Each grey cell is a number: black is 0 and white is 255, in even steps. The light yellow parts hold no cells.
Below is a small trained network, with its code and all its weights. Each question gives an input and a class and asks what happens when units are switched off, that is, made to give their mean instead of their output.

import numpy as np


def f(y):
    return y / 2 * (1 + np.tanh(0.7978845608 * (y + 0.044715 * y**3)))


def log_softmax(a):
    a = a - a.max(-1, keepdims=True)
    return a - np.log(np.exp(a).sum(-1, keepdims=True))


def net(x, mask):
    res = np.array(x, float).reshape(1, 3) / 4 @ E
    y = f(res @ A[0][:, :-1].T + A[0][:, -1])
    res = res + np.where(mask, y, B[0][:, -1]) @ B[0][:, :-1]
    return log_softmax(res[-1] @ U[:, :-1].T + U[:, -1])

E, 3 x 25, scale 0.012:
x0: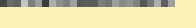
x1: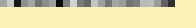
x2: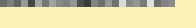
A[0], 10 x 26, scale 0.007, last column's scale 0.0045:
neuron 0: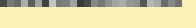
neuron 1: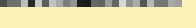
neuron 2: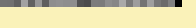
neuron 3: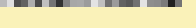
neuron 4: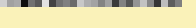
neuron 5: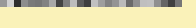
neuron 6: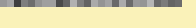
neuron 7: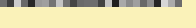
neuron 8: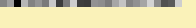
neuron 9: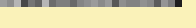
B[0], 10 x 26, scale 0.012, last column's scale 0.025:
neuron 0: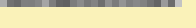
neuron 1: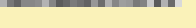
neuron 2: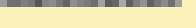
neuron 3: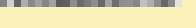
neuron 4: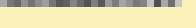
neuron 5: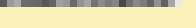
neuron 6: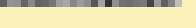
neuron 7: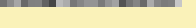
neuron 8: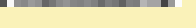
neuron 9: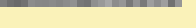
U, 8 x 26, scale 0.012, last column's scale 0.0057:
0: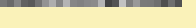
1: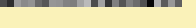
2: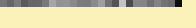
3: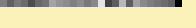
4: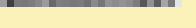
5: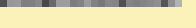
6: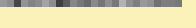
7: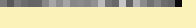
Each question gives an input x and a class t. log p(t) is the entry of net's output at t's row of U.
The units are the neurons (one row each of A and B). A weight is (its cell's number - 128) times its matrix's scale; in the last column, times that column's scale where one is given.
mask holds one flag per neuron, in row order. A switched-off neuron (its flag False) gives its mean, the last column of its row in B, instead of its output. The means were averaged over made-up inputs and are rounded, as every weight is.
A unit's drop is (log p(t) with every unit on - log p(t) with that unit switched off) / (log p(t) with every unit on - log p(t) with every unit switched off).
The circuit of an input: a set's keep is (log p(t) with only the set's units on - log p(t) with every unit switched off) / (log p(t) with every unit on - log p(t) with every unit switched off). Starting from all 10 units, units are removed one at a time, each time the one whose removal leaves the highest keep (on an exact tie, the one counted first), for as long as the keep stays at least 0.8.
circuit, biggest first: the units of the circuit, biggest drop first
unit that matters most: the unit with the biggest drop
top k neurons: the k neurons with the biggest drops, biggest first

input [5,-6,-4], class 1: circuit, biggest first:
neuron 8; neuron 3
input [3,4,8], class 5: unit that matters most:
neuron 5
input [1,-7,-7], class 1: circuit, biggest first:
neuron 8; neuron 3
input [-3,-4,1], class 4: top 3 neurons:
neuron 8; neuron 5; neuron 6
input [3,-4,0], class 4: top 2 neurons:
neuron 8; neuron 5
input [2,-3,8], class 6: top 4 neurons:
neuron 1; neuron 5; neuron 2; neuron 0
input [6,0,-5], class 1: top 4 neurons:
neuron 1; neuron 8; neuron 3; neuron 4
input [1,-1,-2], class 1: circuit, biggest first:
neuron 1; neuron 8; neuron 3
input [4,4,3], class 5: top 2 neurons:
neuron 5; neuron 8
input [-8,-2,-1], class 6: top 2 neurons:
neuron 4; neuron 5
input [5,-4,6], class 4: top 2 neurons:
neuron 3; neuron 7
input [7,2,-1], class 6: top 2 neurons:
neuron 7; neuron 0
